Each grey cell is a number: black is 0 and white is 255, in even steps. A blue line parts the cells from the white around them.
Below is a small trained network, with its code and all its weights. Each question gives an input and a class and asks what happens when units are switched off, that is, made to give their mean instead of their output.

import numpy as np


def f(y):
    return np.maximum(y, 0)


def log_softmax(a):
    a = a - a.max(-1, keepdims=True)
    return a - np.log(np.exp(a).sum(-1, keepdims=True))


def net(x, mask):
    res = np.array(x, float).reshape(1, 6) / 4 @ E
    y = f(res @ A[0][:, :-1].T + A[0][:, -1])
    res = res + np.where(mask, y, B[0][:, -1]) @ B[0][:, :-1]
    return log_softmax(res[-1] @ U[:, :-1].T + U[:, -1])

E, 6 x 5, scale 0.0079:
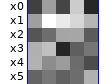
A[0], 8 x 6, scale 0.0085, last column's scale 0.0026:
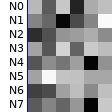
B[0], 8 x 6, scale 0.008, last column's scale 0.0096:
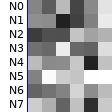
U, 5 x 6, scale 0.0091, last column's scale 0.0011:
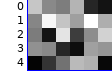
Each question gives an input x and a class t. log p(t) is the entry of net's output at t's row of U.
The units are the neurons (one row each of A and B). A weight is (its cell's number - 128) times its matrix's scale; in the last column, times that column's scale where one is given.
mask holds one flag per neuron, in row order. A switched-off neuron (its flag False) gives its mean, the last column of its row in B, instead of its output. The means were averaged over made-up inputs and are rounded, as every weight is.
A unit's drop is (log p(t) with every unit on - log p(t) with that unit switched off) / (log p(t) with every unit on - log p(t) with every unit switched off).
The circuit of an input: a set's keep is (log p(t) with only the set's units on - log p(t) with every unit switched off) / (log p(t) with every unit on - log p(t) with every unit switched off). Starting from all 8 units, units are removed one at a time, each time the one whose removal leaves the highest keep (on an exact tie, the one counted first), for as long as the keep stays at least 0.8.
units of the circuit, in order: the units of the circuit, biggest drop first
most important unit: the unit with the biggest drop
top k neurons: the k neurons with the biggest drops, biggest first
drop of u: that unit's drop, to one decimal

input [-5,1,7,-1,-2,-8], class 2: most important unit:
N3
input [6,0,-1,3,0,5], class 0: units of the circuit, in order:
[N7 N5]
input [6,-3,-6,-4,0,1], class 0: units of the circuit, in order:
[N7 N4]
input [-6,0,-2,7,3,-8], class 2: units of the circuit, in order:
[N0 N5 N7]
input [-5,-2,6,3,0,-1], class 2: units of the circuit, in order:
[N5 N7]
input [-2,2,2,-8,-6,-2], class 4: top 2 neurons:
[N2 N6]
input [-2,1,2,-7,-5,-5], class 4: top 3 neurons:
[N2 N6 N5]
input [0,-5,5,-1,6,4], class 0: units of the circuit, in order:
[N7 N4]
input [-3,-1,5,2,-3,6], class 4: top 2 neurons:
[N5 N2]
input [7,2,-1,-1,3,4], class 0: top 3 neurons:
[N4 N7 N5]
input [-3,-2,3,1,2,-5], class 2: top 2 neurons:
[N5 N1]
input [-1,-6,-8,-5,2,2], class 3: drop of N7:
-0.1
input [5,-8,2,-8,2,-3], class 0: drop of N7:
0.2
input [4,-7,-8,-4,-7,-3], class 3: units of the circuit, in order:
[N1]
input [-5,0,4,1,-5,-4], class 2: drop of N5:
0.6
